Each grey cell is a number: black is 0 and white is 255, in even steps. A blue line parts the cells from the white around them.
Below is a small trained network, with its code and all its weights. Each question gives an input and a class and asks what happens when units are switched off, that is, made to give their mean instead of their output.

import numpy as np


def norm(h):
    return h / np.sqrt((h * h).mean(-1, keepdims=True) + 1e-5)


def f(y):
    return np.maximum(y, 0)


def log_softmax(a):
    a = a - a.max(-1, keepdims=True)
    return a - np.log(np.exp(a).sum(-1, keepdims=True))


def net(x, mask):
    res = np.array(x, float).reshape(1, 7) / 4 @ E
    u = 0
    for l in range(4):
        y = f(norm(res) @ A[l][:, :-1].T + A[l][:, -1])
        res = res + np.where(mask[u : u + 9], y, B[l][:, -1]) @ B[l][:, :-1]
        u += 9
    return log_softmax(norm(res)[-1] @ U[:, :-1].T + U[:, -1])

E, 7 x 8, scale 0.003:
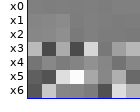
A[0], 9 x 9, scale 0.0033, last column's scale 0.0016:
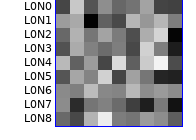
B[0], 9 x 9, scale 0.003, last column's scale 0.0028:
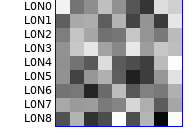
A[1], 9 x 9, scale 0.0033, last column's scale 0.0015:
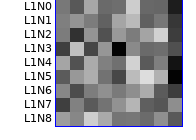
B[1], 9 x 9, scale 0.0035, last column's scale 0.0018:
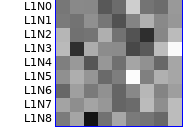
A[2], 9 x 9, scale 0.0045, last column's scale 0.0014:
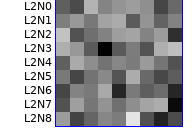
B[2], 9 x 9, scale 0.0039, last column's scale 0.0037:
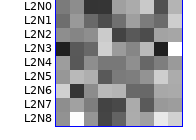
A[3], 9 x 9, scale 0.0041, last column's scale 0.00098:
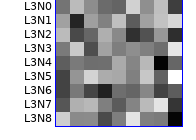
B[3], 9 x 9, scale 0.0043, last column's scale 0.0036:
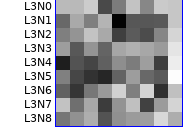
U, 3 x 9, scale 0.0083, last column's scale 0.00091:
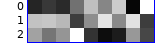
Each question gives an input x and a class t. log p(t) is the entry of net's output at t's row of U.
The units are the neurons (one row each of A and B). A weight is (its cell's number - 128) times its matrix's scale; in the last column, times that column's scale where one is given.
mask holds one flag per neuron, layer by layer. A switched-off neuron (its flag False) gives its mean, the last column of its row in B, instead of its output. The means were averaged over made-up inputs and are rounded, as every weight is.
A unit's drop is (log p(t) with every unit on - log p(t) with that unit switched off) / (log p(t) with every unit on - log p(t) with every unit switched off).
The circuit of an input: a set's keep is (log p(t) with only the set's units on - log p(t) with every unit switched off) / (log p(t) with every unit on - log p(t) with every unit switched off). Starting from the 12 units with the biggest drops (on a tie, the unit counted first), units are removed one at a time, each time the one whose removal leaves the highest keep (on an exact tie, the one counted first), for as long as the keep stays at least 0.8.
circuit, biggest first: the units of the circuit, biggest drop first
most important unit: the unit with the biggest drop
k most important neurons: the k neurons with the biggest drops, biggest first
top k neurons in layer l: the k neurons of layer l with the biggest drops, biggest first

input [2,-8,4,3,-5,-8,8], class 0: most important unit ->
L2N3
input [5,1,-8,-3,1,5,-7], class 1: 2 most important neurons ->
[L2N8; L2N3]
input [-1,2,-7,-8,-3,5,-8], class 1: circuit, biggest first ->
[L2N8; L2N5]
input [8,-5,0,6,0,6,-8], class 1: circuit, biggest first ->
[L2N8; L2N3]
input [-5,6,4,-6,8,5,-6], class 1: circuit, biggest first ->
[L2N3; L2N8]
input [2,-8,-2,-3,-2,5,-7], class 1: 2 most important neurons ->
[L2N8; L2N3]
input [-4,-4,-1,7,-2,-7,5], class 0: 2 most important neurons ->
[L2N3; L0N0]
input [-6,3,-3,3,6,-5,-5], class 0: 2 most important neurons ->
[L2N3; L0N1]
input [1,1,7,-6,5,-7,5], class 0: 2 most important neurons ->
[L2N3; L0N4]
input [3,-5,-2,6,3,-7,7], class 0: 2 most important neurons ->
[L2N3; L2N8]
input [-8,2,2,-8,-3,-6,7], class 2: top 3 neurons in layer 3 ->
[L3N0; L3N8; L3N5]
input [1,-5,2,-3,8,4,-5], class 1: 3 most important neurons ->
[L2N8; L2N3; L0N1]
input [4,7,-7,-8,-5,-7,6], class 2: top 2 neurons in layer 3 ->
[L3N4; L3N5]
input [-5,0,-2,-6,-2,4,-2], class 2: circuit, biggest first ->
[L0N5]
